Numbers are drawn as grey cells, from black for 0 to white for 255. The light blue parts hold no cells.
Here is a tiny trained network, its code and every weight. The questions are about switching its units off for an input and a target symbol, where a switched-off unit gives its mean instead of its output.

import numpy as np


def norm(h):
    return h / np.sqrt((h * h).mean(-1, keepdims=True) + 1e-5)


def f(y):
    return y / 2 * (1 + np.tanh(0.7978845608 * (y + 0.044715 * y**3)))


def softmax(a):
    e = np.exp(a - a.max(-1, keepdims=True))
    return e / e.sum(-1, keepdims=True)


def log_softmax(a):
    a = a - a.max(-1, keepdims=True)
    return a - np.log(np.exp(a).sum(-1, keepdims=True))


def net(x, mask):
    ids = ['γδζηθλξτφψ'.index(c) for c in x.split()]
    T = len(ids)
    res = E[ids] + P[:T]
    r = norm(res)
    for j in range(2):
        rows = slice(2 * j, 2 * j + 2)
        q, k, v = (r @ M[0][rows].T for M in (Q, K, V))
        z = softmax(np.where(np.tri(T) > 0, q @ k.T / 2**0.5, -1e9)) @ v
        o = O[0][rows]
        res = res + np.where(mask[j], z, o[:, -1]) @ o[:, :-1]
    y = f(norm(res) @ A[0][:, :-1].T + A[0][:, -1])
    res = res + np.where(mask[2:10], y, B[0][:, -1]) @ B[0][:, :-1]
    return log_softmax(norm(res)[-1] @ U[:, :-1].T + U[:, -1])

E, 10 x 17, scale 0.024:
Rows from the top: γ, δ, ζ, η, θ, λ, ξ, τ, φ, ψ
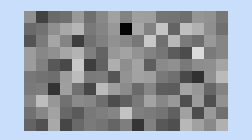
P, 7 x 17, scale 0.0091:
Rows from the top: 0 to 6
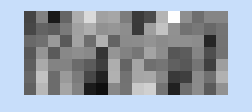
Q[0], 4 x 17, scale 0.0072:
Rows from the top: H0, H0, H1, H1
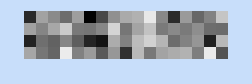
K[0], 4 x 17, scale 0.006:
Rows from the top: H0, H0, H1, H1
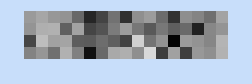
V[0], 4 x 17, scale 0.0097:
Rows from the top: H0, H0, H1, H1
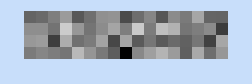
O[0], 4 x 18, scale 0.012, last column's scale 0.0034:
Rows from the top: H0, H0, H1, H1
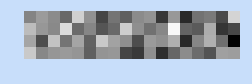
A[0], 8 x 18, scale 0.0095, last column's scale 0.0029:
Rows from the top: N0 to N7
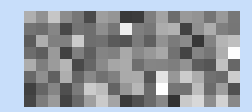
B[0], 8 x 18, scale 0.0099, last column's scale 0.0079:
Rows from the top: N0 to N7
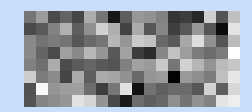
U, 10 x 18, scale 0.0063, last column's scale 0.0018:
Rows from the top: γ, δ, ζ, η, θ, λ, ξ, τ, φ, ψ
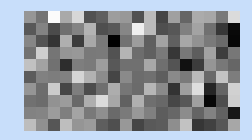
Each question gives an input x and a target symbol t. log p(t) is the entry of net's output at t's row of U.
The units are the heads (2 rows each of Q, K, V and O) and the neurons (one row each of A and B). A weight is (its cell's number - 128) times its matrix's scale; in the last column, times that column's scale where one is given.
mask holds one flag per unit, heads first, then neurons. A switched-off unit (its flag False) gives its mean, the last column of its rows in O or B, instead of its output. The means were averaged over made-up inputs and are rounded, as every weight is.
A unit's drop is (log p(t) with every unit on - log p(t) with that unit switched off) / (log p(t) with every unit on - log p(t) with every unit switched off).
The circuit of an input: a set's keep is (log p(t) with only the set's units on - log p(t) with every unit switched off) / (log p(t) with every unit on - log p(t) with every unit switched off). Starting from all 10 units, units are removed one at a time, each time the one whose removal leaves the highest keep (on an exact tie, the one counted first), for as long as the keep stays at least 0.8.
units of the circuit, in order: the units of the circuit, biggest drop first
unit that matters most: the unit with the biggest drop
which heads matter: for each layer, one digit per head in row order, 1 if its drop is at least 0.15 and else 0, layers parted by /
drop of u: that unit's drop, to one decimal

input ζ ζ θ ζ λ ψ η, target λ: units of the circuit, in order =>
(H0; N7)
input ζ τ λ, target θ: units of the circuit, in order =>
(H1; N0)
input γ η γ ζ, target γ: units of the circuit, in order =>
(N0; H0)
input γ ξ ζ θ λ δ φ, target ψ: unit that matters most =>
H1
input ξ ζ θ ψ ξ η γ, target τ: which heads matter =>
01
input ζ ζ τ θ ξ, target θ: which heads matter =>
01
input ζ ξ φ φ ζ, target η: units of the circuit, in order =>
(H1; N6)
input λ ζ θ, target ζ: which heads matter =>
11
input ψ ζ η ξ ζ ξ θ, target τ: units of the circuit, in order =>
(H1; N1)
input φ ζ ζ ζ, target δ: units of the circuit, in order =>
(H0; H1)
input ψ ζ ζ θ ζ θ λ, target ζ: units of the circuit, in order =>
(H0; N6)
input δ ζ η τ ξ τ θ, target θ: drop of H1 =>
1.8
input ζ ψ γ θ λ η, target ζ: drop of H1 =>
0.8
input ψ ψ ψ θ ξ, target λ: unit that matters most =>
N7
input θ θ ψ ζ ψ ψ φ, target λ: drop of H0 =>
1.3
